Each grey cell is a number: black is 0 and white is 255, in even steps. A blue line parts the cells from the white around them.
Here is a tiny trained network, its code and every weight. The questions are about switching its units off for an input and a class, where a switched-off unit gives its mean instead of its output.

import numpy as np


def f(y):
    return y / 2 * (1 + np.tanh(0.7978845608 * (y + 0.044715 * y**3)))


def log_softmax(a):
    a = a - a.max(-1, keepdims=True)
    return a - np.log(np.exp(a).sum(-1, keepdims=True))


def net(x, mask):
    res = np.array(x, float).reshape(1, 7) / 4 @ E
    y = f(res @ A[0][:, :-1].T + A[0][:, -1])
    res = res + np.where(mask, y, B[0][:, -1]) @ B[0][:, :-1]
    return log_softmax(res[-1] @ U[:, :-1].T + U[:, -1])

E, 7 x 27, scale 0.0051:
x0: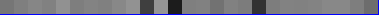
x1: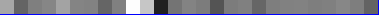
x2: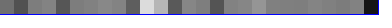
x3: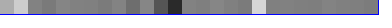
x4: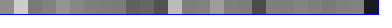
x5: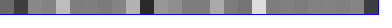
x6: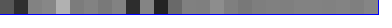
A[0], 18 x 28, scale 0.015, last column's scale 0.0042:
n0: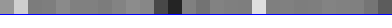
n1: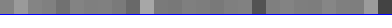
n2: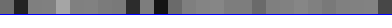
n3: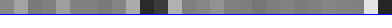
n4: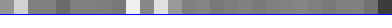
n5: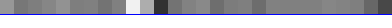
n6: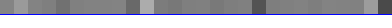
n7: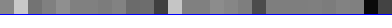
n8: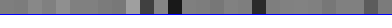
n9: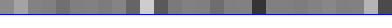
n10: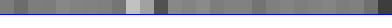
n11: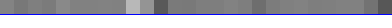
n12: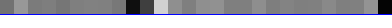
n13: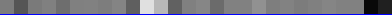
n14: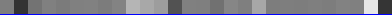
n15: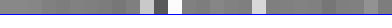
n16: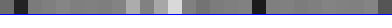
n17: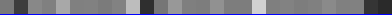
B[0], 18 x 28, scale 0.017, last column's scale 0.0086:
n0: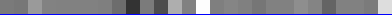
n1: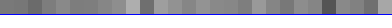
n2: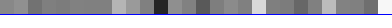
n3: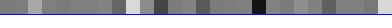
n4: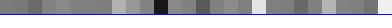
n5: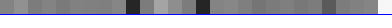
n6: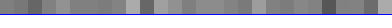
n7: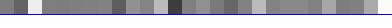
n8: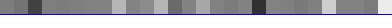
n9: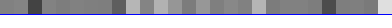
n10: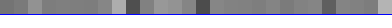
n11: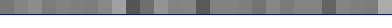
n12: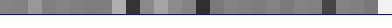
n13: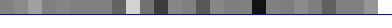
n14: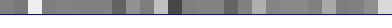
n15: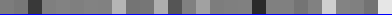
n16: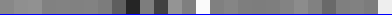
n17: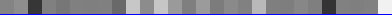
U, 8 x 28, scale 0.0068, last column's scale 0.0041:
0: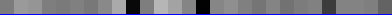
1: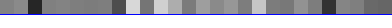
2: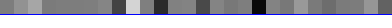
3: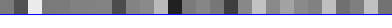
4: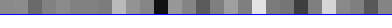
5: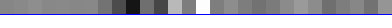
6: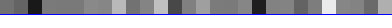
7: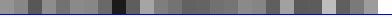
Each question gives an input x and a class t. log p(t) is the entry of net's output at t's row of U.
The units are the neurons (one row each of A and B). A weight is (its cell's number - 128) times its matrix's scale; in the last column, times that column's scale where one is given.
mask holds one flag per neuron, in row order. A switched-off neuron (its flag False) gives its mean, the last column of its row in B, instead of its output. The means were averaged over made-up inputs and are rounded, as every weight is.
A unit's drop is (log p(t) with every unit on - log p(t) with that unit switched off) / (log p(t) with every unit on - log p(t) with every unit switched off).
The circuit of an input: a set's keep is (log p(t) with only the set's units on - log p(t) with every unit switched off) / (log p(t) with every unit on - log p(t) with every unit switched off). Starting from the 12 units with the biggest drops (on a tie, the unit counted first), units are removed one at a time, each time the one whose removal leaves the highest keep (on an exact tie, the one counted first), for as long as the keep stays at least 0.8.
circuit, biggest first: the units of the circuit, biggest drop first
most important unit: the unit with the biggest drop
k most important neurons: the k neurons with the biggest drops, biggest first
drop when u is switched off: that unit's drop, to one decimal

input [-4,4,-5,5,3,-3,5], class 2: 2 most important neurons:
[n3 n4]
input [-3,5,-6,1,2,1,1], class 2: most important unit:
n3
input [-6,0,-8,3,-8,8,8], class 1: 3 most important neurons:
[n17 n7 n13]
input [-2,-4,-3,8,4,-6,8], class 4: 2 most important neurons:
[n2 n16]
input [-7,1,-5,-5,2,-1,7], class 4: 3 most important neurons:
[n2 n8 n13]
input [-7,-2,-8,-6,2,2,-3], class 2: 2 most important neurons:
[n3 n8]
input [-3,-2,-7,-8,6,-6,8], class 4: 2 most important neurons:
[n2 n13]
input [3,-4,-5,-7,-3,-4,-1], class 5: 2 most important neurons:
[n16 n13]
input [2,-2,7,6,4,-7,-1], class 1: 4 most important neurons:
[n9 n3 n6 n1]
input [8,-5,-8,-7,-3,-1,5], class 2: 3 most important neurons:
[n3 n15 n0]
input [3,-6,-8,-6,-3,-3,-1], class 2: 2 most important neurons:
[n3 n5]
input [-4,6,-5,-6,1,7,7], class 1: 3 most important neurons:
[n17 n4 n12]
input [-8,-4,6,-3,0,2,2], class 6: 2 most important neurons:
[n15 n3]
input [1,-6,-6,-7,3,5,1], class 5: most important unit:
n16
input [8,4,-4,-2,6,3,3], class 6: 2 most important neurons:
[n8 n14]
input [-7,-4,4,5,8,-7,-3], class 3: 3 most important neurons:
[n7 n17 n8]
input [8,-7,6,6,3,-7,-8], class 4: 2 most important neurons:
[n4 n5]
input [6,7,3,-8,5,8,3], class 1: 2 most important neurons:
[n17 n0]
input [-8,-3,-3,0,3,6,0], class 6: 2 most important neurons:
[n15 n9]
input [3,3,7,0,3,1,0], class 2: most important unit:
n13
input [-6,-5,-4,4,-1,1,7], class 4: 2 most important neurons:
[n2 n8]
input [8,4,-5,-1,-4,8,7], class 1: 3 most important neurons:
[n17 n15 n4]
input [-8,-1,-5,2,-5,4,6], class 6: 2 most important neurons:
[n15 n4]
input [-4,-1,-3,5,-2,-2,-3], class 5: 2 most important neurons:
[n0 n8]
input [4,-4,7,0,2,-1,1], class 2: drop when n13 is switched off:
0.9
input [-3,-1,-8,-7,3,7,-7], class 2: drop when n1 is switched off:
0.1
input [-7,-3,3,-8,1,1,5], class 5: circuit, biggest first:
[n16]
